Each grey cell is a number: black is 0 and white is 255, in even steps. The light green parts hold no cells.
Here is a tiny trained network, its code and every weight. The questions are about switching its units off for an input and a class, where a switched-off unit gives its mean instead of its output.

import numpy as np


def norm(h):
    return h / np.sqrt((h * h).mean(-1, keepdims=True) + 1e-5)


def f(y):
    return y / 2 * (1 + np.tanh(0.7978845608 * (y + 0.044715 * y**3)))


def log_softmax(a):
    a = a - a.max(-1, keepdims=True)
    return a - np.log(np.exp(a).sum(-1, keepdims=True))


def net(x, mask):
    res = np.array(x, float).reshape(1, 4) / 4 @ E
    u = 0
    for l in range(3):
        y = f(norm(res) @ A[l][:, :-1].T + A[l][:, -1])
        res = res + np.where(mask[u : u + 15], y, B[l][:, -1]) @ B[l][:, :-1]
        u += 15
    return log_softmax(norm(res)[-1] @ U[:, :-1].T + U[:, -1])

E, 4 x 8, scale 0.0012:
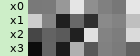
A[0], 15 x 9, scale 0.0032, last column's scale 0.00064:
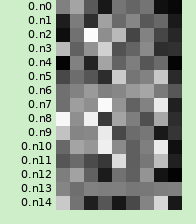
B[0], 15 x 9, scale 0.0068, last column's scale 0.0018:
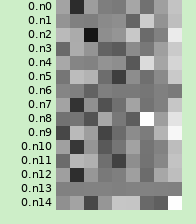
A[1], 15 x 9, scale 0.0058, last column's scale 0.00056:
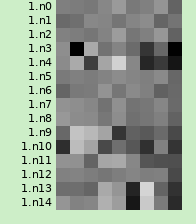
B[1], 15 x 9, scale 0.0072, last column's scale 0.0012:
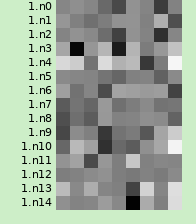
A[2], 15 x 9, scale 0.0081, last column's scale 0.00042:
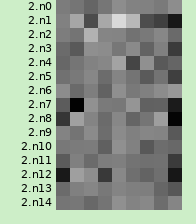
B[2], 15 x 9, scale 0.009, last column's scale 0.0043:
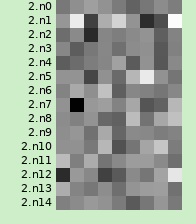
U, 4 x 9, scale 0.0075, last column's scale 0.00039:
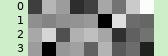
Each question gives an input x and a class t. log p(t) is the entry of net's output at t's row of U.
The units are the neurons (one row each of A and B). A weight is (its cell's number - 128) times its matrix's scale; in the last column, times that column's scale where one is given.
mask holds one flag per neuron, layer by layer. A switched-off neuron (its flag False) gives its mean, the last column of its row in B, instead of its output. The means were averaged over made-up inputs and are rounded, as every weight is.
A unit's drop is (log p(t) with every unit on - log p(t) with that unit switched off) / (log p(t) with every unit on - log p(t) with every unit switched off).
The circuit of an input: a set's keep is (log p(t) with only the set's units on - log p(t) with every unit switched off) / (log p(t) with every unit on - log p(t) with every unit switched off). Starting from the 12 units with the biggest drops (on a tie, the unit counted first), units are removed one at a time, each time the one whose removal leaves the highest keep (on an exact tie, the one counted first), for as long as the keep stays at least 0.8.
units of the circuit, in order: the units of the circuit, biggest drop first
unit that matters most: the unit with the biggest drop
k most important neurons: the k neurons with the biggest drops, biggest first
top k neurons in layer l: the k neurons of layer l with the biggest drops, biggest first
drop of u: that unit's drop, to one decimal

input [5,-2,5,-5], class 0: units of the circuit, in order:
(2.n1)
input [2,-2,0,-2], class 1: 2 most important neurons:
(0.n8 0.n14)
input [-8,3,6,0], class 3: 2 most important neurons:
(0.n0 0.n12)
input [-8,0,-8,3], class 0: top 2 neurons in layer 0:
(0.n9 0.n3)
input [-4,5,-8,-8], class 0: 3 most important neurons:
(0.n9 0.n3 0.n4)
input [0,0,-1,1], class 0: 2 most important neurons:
(0.n9 0.n3)
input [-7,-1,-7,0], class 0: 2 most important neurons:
(0.n9 0.n3)
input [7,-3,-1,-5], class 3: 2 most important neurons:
(0.n7 0.n10)
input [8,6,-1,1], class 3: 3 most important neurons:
(0.n7 0.n10 0.n2)
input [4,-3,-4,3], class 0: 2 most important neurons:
(0.n9 0.n0)
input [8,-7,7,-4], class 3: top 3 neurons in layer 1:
(1.n4 1.n10 1.n9)
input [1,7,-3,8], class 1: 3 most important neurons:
(0.n4 0.n1 0.n2)
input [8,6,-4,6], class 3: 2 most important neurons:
(0.n10 0.n7)
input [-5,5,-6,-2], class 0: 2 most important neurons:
(0.n9 0.n2)
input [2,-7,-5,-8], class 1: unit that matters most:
0.n8
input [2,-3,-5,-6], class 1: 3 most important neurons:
(0.n8 0.n5 0.n11)
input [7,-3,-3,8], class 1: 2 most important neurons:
(0.n4 0.n1)
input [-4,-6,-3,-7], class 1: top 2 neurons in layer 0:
(0.n8 0.n14)
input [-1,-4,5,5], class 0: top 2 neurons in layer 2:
(2.n1 2.n8)
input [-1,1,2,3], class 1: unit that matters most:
0.n4
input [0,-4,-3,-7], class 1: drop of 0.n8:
0.9
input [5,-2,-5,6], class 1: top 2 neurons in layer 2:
(2.n1 2.n12)
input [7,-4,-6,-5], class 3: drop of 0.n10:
1.3
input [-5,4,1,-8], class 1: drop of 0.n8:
1.0
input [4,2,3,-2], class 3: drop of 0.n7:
1.2
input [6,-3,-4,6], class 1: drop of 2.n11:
0.0
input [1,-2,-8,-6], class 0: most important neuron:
(0.n9)
